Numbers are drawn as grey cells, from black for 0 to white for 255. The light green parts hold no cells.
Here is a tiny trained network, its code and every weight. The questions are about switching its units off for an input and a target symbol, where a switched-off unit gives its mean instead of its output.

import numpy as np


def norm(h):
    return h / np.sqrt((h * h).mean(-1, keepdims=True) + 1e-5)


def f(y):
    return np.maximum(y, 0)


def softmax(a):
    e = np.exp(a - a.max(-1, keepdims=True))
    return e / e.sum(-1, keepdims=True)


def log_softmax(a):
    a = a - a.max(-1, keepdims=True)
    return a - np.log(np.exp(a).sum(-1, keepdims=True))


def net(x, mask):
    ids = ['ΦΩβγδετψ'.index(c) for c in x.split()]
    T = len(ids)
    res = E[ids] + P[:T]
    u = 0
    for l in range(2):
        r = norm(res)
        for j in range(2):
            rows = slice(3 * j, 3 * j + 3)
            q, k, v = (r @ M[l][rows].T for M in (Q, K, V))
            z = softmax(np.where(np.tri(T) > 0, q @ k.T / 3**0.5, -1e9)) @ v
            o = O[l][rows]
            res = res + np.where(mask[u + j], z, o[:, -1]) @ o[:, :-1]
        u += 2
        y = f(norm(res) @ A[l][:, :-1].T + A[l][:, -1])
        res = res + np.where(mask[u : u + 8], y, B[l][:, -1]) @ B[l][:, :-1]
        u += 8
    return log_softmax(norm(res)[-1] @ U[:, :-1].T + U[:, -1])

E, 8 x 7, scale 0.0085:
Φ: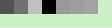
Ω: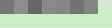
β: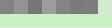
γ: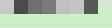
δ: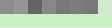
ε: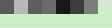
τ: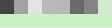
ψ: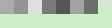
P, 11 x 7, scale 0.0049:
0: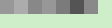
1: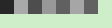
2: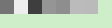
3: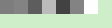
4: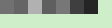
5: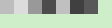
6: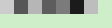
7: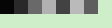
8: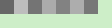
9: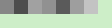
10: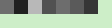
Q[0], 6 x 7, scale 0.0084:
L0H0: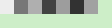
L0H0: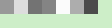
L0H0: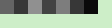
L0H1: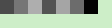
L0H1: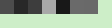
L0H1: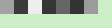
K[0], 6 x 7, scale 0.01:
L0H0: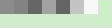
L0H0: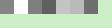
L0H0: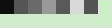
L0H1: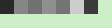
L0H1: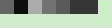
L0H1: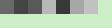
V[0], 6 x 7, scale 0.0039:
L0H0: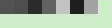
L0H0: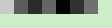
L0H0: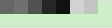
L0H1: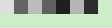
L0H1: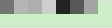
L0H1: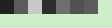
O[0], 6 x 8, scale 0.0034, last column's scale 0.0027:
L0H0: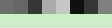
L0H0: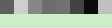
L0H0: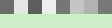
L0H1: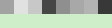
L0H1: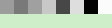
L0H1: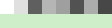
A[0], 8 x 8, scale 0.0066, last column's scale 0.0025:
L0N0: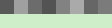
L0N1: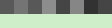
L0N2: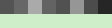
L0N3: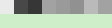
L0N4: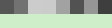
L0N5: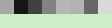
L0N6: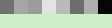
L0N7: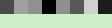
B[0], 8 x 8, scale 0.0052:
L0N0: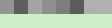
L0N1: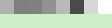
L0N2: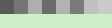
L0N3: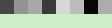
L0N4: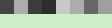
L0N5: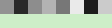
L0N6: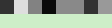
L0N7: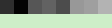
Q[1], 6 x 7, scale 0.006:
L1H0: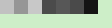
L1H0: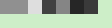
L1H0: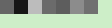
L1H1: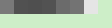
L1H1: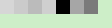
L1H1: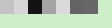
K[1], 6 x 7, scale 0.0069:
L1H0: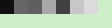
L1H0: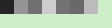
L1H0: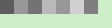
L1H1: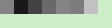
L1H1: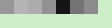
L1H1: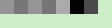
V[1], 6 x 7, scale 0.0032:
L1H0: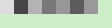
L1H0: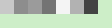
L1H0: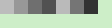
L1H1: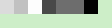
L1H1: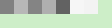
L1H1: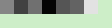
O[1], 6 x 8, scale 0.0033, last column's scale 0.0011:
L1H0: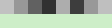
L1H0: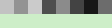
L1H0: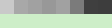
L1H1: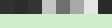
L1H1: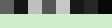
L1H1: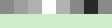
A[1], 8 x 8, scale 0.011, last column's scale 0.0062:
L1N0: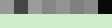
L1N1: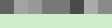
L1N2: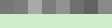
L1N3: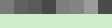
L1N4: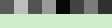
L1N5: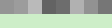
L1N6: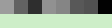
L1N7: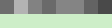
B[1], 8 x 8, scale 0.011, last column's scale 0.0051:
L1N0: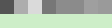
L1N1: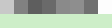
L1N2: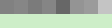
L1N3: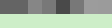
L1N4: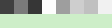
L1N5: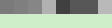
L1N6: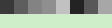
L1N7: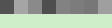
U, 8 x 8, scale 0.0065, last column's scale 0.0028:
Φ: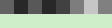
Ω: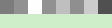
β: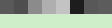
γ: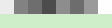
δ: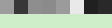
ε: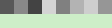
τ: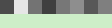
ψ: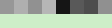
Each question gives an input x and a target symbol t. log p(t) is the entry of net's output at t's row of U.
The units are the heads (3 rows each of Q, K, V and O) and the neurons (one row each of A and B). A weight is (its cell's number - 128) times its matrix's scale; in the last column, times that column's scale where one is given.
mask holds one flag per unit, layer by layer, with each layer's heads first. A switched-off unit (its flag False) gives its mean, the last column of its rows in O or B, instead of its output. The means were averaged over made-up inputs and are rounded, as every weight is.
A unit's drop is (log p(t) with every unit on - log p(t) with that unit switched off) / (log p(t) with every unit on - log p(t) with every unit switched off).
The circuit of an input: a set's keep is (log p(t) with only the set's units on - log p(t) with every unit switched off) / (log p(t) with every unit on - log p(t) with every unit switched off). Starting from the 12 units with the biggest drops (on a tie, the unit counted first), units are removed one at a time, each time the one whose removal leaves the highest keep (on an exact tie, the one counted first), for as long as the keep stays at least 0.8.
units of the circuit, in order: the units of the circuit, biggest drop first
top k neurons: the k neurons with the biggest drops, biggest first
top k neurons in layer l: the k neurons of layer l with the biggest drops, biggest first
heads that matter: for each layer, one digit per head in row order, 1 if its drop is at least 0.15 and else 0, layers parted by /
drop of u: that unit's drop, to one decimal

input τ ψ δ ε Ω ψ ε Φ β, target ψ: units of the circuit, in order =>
[L0H0; L1N5; L1N4]
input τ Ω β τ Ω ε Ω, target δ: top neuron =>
[L0N3]
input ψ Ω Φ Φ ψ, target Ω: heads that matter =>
11 / 01
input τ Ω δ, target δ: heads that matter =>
10 / 00
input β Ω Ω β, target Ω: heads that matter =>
01 / 00
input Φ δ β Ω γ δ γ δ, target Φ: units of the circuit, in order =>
[L0H1; L1N4]
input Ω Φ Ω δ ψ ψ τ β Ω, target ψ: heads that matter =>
10 / 00
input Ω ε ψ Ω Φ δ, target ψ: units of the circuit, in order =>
[L0H0; L1N5]
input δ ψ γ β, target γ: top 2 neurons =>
[L0N5; L1N4]
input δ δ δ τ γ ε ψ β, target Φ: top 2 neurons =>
[L0N7; L1N4]
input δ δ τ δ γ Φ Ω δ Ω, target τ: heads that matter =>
01 / 00
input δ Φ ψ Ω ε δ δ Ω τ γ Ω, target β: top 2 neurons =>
[L1N6; L1N4]
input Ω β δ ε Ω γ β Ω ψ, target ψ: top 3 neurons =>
[L1N5; L1N4; L0N5]
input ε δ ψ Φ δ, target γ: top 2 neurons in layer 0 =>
[L0N1; L0N5]
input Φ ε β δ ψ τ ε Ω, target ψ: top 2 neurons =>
[L1N5; L1N4]
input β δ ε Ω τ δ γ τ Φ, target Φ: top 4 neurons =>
[L0N7; L1N4; L0N5; L1N3]
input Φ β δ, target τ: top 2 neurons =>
[L0N3; L1N4]
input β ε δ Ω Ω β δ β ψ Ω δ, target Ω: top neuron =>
[L1N0]
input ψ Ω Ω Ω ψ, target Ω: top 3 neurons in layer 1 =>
[L1N0; L1N2; L1N5]
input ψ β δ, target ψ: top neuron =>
[L1N5]
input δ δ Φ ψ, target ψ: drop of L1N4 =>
0.2
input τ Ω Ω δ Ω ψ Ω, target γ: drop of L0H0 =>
1.2
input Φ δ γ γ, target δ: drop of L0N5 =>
0.2
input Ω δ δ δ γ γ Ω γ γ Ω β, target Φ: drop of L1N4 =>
0.1
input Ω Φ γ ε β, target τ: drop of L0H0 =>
1.1
